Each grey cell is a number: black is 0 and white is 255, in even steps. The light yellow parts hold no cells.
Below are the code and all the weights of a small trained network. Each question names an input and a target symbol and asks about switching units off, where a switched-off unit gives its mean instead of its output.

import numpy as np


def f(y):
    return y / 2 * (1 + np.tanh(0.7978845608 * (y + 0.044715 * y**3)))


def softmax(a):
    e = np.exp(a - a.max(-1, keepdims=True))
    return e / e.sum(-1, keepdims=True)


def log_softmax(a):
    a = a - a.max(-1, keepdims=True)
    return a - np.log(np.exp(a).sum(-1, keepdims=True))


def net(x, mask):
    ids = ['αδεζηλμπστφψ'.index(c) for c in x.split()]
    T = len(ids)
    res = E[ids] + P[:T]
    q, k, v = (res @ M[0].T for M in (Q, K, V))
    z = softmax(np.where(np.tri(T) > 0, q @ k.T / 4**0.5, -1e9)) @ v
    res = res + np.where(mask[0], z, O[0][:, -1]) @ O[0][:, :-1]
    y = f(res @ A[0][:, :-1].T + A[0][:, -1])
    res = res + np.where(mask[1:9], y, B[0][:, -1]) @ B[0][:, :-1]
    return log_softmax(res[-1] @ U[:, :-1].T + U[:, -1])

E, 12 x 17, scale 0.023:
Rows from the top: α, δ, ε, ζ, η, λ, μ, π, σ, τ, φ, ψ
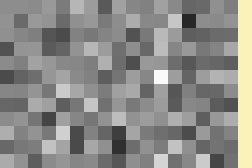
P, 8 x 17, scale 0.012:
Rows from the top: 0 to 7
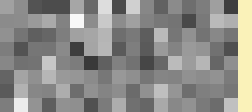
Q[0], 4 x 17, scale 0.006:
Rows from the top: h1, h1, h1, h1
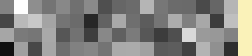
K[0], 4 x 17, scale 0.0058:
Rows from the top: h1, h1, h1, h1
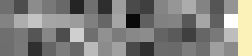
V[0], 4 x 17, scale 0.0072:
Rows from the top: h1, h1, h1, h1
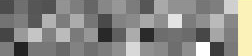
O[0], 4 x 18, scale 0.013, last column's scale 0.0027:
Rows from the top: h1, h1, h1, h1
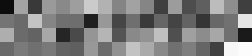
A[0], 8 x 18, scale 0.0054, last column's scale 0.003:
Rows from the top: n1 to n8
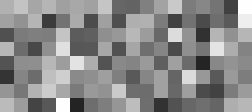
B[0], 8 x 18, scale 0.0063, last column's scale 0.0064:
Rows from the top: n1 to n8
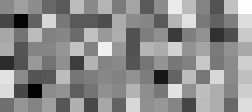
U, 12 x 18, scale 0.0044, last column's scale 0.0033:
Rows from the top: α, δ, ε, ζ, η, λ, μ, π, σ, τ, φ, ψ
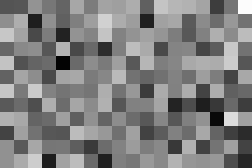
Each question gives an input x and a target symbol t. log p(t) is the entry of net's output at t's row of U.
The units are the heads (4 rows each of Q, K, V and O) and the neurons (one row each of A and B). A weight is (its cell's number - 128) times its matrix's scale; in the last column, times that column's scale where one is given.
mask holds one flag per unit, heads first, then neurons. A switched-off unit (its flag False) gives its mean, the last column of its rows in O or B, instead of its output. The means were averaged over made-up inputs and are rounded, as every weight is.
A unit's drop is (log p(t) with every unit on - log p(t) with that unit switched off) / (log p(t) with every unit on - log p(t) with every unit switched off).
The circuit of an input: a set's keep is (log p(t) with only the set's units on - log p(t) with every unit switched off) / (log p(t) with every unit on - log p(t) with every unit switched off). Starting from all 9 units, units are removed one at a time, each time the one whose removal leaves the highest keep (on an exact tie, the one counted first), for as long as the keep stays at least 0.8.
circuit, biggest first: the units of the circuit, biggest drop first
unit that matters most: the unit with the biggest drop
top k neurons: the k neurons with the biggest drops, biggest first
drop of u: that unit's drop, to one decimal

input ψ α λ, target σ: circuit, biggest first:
(h1 n3)
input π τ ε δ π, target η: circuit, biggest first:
(h1 n7)
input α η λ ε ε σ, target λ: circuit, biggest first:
(h1 n3)
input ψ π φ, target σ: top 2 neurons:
(n3 n2)
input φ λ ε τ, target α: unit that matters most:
n4
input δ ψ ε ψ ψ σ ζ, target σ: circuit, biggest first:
(h1 n3 n2)
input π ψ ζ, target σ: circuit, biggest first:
(h1 n8)
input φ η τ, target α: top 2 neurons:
(n2 n4)
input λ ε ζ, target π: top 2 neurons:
(n1 n7)
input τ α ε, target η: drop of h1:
1.1
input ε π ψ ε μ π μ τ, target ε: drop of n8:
0.2
